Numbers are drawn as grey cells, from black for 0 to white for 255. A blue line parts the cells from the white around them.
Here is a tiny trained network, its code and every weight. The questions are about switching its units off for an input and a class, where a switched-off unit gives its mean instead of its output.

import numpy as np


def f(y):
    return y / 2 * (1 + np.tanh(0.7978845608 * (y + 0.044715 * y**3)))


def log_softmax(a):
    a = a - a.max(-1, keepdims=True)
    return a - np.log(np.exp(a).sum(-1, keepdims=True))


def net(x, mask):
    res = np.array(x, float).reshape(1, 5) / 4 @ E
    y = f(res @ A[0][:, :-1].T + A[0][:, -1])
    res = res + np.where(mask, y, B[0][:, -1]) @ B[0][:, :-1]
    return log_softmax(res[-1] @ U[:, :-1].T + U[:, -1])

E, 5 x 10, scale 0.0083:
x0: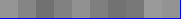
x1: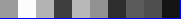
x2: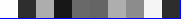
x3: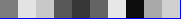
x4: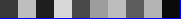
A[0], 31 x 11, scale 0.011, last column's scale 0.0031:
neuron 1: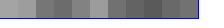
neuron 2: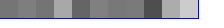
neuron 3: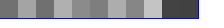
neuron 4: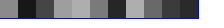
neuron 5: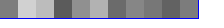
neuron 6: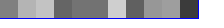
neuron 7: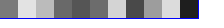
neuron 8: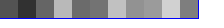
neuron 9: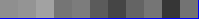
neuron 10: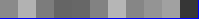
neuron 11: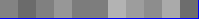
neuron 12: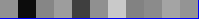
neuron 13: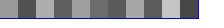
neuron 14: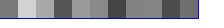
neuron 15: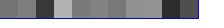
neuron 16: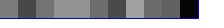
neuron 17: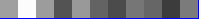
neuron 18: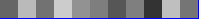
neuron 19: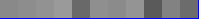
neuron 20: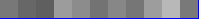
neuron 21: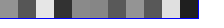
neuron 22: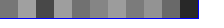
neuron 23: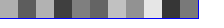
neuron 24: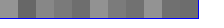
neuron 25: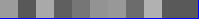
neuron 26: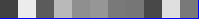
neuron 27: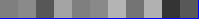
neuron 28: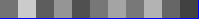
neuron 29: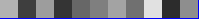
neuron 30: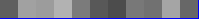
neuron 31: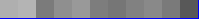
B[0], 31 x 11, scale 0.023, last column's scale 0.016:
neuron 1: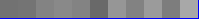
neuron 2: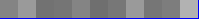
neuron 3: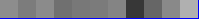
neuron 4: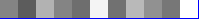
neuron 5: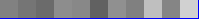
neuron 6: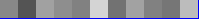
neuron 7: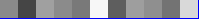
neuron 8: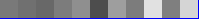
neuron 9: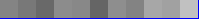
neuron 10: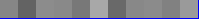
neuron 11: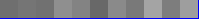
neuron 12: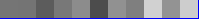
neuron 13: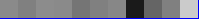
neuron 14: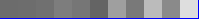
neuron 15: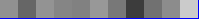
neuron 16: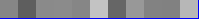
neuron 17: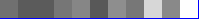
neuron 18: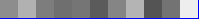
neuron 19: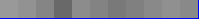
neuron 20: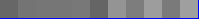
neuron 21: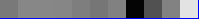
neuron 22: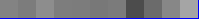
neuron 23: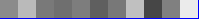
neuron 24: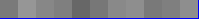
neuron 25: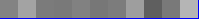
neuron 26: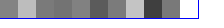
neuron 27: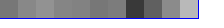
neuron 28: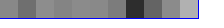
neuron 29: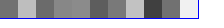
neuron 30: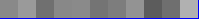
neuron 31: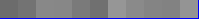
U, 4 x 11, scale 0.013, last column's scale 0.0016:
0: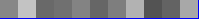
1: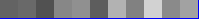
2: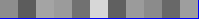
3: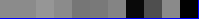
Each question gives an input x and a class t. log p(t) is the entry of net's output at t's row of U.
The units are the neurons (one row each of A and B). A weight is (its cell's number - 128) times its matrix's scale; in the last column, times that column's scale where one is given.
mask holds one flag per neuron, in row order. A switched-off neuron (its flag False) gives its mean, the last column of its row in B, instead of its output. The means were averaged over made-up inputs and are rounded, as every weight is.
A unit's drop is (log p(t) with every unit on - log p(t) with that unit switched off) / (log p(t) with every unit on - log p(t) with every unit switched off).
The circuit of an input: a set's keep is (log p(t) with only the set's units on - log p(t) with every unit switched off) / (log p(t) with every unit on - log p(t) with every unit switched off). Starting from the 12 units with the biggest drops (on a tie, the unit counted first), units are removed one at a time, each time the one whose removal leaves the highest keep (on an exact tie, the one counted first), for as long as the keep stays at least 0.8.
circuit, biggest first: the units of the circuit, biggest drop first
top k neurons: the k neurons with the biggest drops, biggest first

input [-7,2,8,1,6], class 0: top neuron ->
neuron 29
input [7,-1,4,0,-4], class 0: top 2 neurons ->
neuron 29; neuron 23
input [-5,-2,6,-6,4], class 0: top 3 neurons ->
neuron 29; neuron 23; neuron 7
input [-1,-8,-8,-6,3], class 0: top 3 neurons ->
neuron 26; neuron 18; neuron 17
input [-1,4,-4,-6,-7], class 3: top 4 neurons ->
neuron 21; neuron 13; neuron 7; neuron 6
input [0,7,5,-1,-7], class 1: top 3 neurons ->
neuron 17; neuron 14; neuron 5
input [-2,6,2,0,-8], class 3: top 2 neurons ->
neuron 21; neuron 13
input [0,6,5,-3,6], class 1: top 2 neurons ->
neuron 17; neuron 21
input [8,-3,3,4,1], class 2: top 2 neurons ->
neuron 7; neuron 26
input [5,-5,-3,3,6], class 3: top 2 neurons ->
neuron 28; neuron 17
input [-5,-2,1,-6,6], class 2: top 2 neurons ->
neuron 4; neuron 21
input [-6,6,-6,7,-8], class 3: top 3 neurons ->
neuron 21; neuron 4; neuron 13
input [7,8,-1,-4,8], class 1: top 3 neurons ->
neuron 17; neuron 14; neuron 21
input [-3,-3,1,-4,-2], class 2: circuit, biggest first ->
neuron 4
